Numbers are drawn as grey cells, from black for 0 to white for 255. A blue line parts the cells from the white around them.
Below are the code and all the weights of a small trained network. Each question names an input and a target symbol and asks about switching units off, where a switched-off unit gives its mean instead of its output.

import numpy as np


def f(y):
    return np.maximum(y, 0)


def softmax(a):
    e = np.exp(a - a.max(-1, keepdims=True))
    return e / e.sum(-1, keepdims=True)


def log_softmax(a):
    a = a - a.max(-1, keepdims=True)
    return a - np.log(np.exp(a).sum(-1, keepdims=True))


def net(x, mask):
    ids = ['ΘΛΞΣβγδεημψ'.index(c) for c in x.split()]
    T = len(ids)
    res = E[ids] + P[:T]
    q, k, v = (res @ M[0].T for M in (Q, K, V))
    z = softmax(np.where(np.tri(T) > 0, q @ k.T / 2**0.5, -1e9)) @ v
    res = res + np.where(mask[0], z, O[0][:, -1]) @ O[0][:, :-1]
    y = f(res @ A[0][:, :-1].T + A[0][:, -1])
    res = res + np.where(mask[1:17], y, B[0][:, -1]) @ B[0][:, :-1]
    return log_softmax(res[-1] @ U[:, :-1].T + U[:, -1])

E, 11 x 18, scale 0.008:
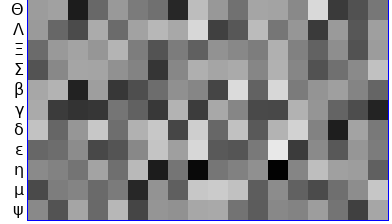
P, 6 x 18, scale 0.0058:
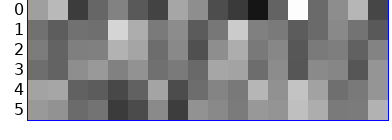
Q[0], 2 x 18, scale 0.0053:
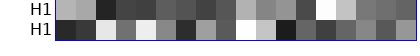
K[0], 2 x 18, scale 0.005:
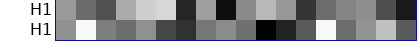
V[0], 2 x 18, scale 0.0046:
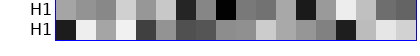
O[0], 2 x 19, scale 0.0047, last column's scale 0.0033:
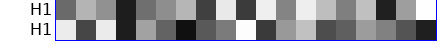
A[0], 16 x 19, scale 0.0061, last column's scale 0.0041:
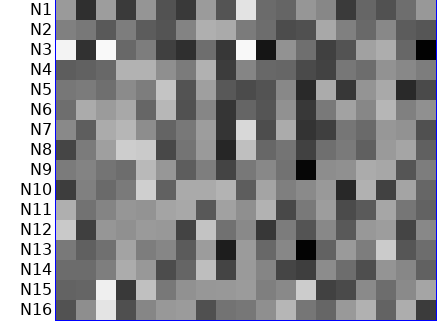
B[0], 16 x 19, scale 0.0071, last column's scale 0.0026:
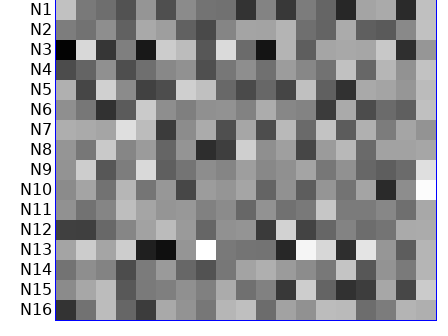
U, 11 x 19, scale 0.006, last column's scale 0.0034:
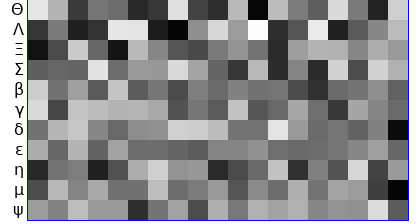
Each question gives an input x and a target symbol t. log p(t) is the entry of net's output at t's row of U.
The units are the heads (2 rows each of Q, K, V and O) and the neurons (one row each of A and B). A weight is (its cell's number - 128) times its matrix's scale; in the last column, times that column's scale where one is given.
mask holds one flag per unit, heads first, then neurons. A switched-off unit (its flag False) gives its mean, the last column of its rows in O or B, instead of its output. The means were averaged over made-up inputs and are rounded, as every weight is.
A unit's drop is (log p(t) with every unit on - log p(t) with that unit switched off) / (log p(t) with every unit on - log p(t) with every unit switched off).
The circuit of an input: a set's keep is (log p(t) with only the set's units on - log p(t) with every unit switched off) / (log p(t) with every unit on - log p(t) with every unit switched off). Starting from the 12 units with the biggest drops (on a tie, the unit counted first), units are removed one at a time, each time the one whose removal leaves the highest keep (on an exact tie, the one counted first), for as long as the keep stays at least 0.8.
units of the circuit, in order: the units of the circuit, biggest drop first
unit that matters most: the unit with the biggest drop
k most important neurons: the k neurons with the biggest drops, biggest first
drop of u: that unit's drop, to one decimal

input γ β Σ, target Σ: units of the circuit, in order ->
(H1 N10)
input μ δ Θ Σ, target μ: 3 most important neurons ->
(N3 N7 N13)
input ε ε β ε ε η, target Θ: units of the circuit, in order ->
(N13 N6)
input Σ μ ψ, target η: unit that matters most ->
N3
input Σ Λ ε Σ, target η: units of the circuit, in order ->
(N3 H1 N15)
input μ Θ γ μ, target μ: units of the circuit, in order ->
(H1 N3 N7 N1)
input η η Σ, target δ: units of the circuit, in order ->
(H1 N15 N10)
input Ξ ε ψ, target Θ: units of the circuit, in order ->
(N1 H1)
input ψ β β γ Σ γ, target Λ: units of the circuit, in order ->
(N2 N13)
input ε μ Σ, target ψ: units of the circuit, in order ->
(H1 N7 N8)
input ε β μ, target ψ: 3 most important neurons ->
(N13 N7 N8)
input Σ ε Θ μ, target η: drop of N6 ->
0.0
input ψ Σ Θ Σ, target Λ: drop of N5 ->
0.2
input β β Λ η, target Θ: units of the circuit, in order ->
(N13)
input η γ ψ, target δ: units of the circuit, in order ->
(H1 N15 N10)
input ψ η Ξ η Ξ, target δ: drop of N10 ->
0.1
